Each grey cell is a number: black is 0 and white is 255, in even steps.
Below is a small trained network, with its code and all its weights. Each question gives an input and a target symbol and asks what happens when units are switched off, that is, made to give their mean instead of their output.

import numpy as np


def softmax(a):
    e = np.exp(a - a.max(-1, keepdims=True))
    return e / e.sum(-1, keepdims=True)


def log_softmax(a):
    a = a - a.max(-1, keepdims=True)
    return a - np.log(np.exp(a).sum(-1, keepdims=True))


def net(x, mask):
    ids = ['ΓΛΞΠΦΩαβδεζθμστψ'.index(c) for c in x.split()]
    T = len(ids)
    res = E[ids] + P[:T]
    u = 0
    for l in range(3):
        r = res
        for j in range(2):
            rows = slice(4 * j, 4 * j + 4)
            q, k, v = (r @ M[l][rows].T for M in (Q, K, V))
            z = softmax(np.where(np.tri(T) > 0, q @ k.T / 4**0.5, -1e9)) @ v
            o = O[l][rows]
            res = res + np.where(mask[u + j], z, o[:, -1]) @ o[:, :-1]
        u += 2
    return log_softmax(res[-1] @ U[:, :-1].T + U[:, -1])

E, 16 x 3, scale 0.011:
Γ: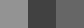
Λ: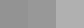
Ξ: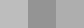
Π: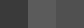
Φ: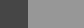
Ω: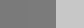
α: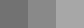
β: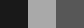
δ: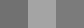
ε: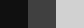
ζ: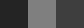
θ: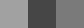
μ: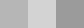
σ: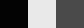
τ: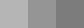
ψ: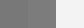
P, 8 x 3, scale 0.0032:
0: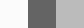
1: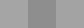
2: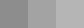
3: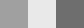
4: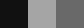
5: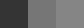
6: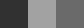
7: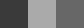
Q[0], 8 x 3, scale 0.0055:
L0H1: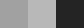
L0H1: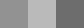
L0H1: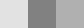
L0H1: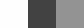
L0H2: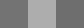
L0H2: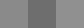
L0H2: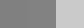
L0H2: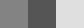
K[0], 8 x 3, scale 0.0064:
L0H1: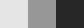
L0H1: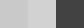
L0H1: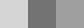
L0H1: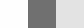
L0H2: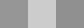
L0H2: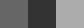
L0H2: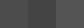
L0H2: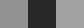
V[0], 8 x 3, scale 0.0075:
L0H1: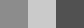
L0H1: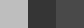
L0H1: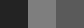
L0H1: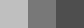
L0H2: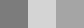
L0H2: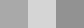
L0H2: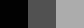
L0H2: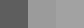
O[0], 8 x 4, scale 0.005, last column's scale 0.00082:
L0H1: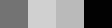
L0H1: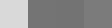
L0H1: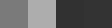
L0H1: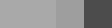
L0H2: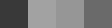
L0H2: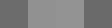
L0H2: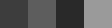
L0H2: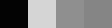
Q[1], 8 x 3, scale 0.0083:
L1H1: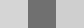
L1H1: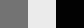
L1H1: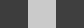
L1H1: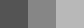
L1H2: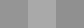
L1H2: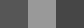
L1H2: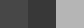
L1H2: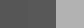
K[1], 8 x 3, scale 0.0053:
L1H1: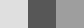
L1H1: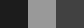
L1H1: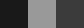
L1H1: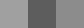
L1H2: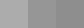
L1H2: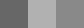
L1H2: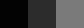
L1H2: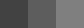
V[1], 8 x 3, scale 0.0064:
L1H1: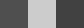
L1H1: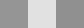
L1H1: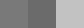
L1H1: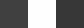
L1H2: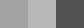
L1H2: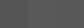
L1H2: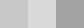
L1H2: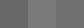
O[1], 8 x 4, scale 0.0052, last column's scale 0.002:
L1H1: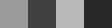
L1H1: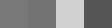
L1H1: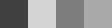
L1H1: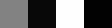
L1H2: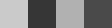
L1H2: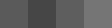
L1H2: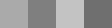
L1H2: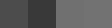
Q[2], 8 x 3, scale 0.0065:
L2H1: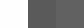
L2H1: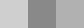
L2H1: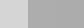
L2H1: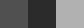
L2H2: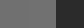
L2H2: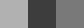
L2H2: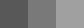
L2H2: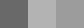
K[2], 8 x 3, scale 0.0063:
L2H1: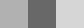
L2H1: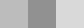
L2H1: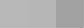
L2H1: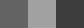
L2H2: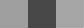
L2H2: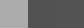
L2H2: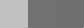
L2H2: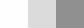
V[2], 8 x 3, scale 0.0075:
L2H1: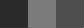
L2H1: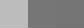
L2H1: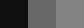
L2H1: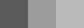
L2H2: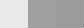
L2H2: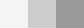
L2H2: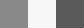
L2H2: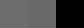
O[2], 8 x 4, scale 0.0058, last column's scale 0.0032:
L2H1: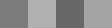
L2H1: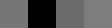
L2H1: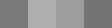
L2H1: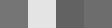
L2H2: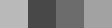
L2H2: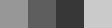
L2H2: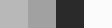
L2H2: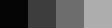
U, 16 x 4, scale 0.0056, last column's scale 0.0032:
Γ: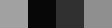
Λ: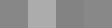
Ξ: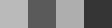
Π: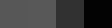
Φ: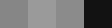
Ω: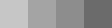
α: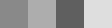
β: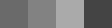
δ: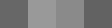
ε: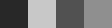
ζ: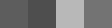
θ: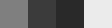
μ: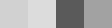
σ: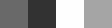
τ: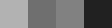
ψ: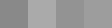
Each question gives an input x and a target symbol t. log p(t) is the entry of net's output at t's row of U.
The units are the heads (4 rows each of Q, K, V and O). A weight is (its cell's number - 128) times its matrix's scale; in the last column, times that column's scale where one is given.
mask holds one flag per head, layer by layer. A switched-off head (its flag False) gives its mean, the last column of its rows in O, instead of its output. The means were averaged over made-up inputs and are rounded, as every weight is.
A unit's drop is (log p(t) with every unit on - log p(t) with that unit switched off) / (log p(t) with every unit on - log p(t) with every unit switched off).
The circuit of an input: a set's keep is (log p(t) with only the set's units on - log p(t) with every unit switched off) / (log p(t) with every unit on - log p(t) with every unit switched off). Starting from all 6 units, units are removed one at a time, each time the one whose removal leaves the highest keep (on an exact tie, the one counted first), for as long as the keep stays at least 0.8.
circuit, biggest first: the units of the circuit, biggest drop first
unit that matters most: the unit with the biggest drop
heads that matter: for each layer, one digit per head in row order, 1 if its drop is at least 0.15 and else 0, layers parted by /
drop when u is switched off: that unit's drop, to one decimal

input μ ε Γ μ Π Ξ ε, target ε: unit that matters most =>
L2H1
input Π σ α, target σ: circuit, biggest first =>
L1H1, L2H2, L0H1, L0H2
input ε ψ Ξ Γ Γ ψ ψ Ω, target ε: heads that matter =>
11 / 01 / 11
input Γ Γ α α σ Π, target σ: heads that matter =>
10 / 10 / 00
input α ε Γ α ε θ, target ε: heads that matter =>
11 / 01 / 11
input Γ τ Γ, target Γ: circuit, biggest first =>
L2H1, L2H2, L0H2, L0H1
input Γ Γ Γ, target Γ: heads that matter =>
11 / 00 / 11
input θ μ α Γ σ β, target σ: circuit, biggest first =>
L1H1, L0H1
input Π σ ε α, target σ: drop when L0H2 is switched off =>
0.3
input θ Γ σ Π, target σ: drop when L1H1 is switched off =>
1.1
